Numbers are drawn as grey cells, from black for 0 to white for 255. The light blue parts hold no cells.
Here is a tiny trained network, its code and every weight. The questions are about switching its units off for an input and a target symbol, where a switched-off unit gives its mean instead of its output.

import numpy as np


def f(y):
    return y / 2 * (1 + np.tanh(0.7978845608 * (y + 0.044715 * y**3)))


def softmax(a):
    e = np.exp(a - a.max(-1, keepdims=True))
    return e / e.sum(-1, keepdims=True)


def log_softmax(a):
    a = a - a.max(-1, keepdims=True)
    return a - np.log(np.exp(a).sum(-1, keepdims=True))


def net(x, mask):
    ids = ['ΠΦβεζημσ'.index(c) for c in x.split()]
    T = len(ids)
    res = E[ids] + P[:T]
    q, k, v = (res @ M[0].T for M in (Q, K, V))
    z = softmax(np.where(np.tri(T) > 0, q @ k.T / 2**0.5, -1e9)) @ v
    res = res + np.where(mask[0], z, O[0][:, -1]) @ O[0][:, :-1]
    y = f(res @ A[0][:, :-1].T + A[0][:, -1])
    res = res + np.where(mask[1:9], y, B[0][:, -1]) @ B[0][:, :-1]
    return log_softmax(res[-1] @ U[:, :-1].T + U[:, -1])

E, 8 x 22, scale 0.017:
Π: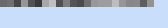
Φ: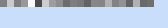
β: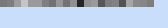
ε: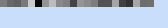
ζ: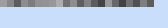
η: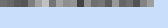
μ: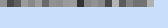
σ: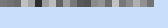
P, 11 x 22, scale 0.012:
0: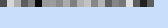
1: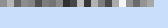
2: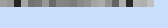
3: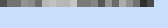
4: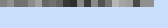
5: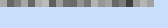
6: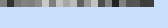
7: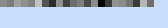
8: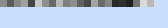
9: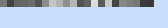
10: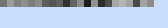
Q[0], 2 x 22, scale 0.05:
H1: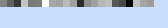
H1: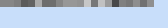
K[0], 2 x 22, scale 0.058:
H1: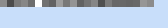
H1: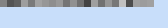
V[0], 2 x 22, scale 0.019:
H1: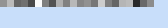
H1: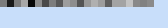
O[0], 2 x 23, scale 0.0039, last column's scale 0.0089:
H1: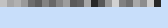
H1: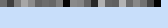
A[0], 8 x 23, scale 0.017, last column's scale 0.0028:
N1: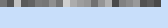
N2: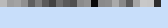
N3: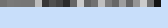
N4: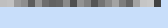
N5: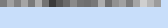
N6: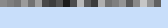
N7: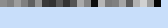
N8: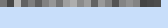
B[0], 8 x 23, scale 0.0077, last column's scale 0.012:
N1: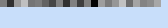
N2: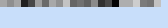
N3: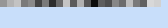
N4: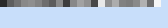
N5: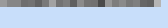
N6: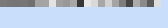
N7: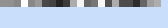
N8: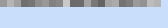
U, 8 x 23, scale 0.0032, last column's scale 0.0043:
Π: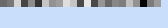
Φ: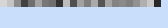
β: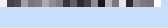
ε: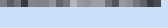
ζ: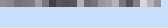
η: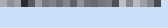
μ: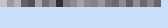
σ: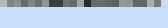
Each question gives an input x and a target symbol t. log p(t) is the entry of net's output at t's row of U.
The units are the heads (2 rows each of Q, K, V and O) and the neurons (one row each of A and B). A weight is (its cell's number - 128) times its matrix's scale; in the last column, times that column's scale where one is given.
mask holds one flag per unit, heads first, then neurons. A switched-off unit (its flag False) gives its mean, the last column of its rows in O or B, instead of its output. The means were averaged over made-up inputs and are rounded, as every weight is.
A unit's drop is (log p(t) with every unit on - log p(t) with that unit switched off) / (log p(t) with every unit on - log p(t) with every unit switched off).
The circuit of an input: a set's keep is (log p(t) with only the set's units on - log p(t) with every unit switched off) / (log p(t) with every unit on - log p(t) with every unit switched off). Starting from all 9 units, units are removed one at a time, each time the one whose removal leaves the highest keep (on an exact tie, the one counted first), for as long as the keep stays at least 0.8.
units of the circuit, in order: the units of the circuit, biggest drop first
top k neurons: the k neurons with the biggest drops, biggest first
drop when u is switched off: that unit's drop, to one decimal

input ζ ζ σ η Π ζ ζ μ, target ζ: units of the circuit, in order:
H1; N4
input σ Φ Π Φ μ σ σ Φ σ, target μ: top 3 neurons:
N7; N6; N2
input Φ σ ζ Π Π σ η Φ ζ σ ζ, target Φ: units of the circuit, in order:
H1
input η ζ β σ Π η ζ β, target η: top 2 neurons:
N2; N4
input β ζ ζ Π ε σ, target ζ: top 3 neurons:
N4; N2; N6
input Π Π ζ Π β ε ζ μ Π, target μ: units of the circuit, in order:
N7; H1; N6; N2
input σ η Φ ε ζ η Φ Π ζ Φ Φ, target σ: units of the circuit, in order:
H1; N3
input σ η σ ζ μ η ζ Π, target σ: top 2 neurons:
N3; N6
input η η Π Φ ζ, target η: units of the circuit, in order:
N2; H1
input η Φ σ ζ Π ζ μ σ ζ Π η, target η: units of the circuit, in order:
N2; H1
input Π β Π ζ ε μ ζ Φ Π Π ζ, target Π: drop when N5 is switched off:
0.0
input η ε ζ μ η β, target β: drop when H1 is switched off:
0.3
